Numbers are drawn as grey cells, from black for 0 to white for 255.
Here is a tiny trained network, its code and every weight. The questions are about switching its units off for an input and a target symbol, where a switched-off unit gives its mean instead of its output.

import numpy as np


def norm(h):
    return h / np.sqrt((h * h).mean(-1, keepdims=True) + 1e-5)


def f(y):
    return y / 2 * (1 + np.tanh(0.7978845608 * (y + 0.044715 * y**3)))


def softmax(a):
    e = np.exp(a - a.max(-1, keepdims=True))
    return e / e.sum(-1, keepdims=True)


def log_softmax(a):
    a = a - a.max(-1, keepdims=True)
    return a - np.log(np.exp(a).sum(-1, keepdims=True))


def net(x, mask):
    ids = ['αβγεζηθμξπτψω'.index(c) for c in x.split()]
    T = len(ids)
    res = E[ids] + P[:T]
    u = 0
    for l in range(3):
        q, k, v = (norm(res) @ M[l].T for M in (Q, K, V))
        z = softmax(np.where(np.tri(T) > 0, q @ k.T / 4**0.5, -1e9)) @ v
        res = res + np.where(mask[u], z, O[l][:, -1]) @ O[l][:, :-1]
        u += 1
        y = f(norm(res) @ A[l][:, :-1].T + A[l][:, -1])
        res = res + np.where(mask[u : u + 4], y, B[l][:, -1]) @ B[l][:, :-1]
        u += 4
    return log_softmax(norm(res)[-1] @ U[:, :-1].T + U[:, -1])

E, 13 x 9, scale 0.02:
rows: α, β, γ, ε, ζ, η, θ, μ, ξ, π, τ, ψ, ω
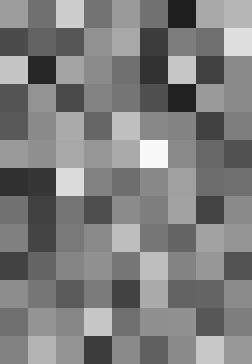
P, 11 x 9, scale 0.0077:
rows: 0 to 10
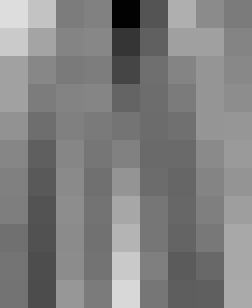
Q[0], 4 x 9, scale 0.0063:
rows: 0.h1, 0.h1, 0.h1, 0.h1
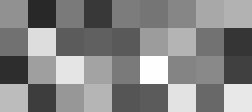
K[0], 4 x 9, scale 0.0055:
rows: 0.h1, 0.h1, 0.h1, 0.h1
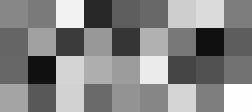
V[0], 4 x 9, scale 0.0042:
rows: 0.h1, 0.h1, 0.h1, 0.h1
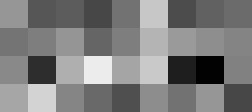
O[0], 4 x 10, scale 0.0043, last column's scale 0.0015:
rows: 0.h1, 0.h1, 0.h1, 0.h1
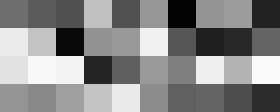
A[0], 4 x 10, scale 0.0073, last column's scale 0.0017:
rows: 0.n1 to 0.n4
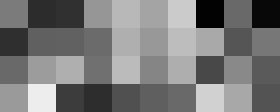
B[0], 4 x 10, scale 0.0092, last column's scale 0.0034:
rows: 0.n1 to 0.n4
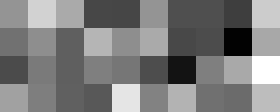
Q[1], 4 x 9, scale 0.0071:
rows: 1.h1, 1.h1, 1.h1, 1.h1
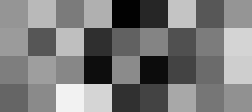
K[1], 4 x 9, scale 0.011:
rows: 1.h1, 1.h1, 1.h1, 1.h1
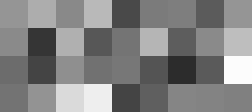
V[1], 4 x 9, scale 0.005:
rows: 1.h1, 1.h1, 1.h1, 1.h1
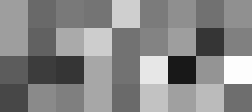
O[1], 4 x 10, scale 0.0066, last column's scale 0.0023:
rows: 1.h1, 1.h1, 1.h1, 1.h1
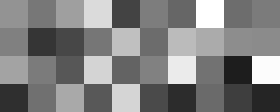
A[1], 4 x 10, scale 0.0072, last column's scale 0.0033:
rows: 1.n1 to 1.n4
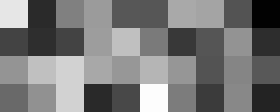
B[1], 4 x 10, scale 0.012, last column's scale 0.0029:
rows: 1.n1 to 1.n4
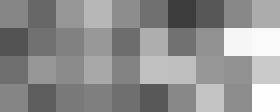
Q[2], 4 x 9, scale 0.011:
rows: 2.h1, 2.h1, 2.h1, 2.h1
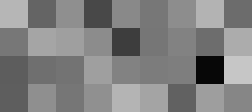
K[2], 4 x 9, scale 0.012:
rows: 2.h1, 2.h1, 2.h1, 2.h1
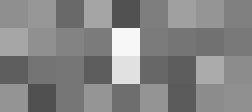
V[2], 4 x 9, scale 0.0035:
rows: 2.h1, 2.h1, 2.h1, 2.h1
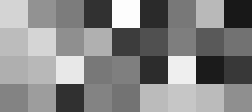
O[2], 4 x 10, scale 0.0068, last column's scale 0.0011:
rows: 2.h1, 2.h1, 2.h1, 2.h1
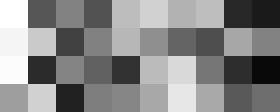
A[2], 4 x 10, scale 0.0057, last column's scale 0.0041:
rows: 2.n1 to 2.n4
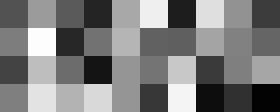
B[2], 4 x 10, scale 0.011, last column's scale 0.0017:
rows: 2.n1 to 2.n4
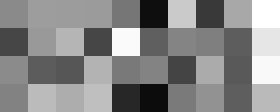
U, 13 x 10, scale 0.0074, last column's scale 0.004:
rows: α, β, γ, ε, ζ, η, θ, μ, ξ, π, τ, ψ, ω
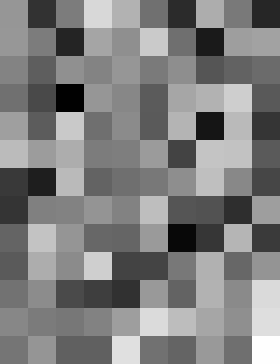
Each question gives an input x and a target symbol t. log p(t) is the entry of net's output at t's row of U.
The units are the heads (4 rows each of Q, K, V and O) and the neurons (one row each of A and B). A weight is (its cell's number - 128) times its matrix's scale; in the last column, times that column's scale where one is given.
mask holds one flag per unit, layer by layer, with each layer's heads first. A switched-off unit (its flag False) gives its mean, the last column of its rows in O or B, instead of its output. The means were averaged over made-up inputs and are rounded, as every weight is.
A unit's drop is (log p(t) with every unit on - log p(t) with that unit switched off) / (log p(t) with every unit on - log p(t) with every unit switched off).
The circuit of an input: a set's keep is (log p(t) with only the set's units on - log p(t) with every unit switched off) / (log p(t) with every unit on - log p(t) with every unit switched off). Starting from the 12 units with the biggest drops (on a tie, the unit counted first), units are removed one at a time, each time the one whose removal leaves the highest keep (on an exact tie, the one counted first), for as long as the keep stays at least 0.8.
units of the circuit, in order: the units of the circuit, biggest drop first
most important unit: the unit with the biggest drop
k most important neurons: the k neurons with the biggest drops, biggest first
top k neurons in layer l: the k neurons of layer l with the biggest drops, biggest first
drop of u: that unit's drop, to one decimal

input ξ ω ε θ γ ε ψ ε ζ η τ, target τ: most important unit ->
0.n1
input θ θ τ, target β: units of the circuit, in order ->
[0.n4 0.n1 1.n4]
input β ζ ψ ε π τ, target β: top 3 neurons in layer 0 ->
[0.n3 0.n4 0.n2]
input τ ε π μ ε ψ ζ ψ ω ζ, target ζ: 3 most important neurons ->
[0.n3 2.n1 0.n4]
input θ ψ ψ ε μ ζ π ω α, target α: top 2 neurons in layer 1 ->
[1.n1 1.n3]
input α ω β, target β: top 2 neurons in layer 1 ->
[1.n2 1.n4]
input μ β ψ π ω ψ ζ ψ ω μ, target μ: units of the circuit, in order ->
[0.n1 0.h1]
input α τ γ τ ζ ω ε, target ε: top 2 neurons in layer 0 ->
[0.n4 0.n1]
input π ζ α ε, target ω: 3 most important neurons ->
[2.n2 0.n4 0.n3]
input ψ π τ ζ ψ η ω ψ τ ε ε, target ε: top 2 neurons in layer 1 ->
[1.n2 1.n1]
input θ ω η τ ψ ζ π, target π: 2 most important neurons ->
[2.n1 0.n4]
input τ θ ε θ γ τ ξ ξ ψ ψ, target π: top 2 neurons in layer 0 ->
[0.n2 0.n1]
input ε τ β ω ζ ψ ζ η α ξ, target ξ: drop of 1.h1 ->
0.1
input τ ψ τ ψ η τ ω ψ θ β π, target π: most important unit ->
2.n1
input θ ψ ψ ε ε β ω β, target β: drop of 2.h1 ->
0.3
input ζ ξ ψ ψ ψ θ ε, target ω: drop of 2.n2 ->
0.7
